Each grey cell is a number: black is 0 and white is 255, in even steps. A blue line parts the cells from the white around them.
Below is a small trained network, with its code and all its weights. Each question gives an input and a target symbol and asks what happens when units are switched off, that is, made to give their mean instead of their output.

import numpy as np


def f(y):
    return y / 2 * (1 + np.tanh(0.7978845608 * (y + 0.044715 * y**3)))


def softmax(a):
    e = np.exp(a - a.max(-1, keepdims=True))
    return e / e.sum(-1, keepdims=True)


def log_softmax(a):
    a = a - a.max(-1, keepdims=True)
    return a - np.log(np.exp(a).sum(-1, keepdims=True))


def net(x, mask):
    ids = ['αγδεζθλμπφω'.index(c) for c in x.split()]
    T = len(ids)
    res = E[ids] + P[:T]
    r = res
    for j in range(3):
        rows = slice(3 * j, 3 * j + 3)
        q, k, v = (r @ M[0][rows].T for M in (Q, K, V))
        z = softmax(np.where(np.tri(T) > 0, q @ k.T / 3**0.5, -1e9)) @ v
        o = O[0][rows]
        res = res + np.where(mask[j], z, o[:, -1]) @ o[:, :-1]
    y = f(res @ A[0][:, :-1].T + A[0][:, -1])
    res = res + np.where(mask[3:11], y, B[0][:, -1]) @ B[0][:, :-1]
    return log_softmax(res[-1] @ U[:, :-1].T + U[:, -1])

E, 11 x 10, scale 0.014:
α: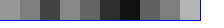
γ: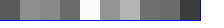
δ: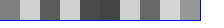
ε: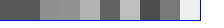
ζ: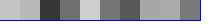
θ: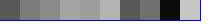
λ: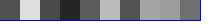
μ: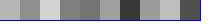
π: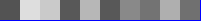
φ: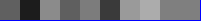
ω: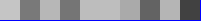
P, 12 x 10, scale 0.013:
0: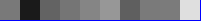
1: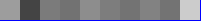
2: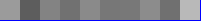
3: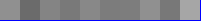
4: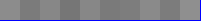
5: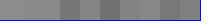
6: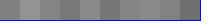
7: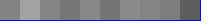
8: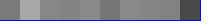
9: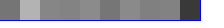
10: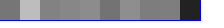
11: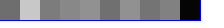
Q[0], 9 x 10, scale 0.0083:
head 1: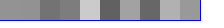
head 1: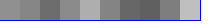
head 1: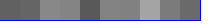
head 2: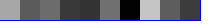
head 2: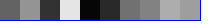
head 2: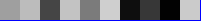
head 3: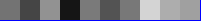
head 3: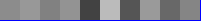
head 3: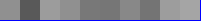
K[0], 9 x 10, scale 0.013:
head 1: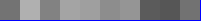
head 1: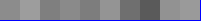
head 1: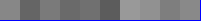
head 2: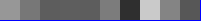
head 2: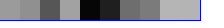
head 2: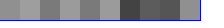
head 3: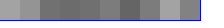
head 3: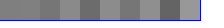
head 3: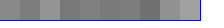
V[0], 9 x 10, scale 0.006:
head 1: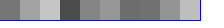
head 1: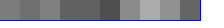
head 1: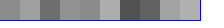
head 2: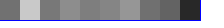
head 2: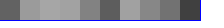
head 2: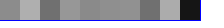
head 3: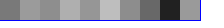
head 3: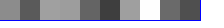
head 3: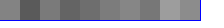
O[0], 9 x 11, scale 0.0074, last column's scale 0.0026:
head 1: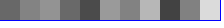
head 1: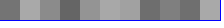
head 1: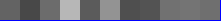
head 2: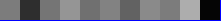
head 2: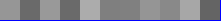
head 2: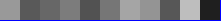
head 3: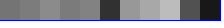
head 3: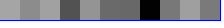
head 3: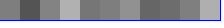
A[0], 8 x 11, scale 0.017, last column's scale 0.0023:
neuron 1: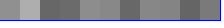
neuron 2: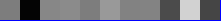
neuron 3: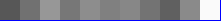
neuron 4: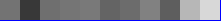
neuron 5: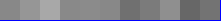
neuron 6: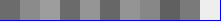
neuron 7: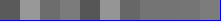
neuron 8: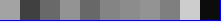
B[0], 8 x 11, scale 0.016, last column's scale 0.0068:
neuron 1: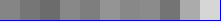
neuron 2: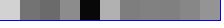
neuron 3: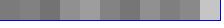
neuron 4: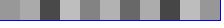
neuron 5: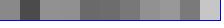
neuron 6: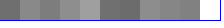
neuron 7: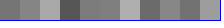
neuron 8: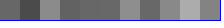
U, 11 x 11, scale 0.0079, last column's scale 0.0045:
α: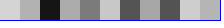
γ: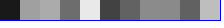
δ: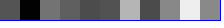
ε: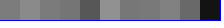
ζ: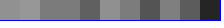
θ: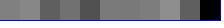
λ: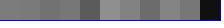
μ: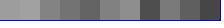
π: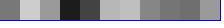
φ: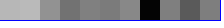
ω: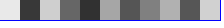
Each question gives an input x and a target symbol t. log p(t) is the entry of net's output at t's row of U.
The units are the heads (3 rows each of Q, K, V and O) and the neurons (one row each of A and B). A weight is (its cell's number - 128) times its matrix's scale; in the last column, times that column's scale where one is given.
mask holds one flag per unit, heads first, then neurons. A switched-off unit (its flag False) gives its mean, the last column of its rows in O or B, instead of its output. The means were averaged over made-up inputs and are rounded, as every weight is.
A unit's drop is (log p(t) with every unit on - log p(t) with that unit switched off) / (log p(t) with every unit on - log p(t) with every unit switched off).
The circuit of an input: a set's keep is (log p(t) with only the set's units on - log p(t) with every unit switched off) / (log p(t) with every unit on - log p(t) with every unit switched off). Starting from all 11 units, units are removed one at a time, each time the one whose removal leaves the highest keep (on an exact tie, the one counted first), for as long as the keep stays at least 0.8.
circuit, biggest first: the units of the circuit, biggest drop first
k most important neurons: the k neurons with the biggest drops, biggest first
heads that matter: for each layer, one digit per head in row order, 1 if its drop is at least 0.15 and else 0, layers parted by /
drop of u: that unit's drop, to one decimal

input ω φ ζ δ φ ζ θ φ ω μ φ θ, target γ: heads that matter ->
001
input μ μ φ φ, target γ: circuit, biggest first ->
(head 2; head 1; neuron 2)
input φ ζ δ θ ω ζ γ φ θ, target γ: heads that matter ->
000
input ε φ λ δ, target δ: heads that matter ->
010
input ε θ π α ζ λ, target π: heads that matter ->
000
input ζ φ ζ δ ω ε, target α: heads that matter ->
100
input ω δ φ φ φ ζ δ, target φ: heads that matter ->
001
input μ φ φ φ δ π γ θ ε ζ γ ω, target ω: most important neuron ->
(neuron 6)
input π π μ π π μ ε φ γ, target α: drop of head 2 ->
1.2
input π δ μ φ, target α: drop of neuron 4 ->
0.4
